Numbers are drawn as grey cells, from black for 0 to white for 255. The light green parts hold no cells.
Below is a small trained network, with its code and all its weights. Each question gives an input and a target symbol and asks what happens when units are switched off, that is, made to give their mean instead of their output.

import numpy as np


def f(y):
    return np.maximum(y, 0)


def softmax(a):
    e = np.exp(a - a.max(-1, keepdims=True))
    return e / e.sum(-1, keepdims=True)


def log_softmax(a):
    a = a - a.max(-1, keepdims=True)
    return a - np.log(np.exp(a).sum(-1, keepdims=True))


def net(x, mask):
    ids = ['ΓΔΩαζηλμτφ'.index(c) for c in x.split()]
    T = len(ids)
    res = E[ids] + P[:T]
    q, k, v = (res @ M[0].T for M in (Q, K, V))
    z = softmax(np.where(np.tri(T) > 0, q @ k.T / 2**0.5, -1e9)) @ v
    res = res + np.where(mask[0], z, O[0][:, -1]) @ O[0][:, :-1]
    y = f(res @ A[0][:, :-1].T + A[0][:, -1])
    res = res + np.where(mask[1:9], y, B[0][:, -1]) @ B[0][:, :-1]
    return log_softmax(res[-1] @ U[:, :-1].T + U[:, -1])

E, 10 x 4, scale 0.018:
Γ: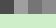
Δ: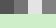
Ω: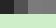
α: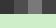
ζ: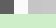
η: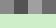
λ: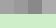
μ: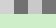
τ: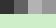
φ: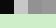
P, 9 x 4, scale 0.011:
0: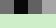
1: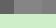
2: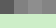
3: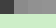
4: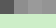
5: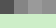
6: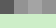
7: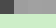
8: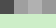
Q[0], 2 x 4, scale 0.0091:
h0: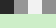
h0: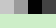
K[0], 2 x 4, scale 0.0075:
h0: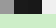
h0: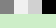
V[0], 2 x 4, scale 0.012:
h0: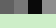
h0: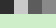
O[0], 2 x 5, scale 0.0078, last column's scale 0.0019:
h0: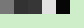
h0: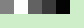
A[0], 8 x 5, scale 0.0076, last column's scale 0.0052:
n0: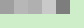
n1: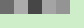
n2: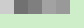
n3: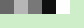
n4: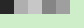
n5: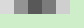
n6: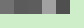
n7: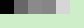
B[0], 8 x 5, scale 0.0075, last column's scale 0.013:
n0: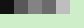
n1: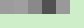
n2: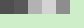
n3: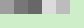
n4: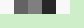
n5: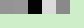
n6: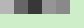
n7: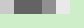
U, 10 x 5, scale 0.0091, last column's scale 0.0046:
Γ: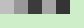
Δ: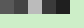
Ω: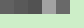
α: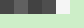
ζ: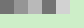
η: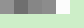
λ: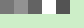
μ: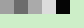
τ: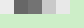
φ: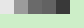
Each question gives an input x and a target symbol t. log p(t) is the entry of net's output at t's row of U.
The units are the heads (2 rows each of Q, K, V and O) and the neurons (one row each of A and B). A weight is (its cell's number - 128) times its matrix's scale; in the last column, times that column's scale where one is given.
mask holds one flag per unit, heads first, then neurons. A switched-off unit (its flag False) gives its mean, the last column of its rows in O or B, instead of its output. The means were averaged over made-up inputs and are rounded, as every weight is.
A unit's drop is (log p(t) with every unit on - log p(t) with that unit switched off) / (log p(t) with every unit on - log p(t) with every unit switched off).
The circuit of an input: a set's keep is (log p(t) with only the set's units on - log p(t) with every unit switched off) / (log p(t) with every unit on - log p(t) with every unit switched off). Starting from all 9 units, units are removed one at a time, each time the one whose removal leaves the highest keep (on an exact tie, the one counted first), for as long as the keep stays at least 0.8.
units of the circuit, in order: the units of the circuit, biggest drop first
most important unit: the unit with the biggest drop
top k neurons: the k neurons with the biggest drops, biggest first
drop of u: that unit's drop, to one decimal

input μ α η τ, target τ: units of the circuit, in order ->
[n7; n0]
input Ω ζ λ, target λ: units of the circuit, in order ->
[n4; h0]
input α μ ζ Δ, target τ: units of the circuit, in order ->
[h0; n7]
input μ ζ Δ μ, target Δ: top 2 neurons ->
[n3; n7]
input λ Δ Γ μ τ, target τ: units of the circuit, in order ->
[n7; h0]
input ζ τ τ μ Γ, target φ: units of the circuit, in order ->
[h0; n0]
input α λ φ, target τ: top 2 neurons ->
[n7; n0]
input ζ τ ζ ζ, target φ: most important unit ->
n4
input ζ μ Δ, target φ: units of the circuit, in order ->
[h0; n4]
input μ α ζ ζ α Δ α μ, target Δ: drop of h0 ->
0.5
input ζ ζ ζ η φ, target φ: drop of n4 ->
0.4
